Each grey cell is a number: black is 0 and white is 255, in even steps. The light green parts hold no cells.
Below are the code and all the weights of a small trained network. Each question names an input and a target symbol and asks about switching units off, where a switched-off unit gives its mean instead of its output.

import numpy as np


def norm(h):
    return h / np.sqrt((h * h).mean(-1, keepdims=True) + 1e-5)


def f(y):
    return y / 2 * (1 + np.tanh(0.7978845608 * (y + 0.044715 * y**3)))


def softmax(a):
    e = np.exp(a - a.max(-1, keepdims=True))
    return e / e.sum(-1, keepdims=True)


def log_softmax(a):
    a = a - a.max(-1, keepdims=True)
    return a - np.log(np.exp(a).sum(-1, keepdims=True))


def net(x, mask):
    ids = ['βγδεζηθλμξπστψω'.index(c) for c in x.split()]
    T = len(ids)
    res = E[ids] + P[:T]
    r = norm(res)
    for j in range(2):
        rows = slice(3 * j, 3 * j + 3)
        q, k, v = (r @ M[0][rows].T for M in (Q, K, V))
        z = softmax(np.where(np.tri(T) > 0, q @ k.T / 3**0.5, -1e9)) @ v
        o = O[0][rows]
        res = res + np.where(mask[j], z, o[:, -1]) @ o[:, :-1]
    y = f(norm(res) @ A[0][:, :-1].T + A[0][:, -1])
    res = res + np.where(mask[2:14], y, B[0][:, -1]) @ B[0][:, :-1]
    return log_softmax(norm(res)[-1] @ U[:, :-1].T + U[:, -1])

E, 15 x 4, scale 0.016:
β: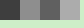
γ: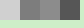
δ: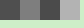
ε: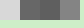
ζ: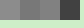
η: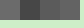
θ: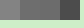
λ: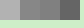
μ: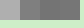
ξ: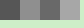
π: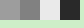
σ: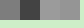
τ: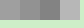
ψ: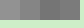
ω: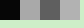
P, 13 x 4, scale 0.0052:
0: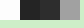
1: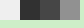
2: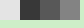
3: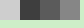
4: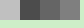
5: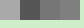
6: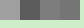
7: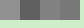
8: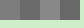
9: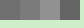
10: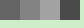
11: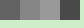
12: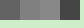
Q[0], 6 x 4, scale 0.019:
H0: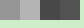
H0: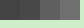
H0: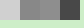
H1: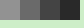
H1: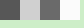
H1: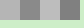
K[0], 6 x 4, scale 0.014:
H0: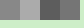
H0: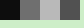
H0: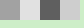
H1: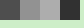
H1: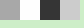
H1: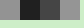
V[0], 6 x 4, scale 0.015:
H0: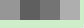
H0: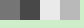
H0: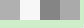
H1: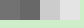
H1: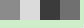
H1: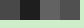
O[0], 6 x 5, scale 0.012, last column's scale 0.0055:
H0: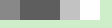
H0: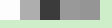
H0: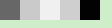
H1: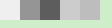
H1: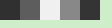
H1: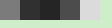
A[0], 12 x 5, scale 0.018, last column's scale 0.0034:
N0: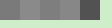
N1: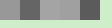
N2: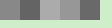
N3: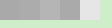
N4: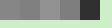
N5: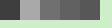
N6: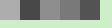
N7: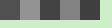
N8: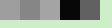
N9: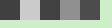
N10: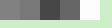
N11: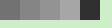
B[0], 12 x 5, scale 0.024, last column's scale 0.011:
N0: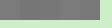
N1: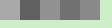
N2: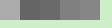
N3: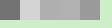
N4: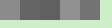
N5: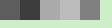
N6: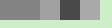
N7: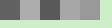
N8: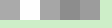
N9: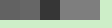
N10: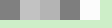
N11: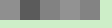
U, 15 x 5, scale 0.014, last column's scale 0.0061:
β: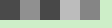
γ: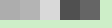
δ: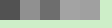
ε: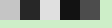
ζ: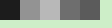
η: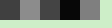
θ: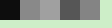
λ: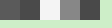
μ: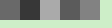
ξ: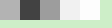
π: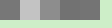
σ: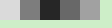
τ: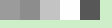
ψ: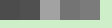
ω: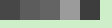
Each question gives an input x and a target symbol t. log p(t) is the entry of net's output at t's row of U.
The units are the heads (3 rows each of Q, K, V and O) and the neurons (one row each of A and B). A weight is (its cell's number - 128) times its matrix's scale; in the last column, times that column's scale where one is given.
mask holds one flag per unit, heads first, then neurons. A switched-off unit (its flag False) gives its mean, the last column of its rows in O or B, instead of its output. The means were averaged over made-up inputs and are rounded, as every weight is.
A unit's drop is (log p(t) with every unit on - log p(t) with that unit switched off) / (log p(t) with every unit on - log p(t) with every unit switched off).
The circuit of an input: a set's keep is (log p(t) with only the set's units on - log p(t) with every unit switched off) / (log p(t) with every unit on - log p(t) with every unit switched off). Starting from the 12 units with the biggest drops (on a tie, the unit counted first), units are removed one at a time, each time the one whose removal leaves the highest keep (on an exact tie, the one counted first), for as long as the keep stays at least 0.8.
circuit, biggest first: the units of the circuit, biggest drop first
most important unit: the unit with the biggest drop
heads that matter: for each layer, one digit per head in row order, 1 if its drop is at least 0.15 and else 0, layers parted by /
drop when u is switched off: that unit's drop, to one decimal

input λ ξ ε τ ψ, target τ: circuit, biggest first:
[H0]
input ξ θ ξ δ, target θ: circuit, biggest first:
[H0 H1]
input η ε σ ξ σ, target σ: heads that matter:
00
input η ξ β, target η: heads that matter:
10
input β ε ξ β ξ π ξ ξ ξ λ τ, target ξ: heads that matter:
10
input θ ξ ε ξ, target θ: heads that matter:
10
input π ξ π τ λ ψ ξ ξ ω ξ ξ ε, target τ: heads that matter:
10
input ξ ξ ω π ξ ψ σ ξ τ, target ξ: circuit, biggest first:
[N10 H0]
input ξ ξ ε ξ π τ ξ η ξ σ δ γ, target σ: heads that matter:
01
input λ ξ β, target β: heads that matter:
10
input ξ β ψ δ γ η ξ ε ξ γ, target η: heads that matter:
01
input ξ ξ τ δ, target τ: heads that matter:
01
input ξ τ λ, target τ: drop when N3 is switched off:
0.5
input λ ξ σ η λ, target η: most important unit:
H1
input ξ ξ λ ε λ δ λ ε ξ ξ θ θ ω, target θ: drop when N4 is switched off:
0.0
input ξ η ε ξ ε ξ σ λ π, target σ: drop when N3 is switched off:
0.1
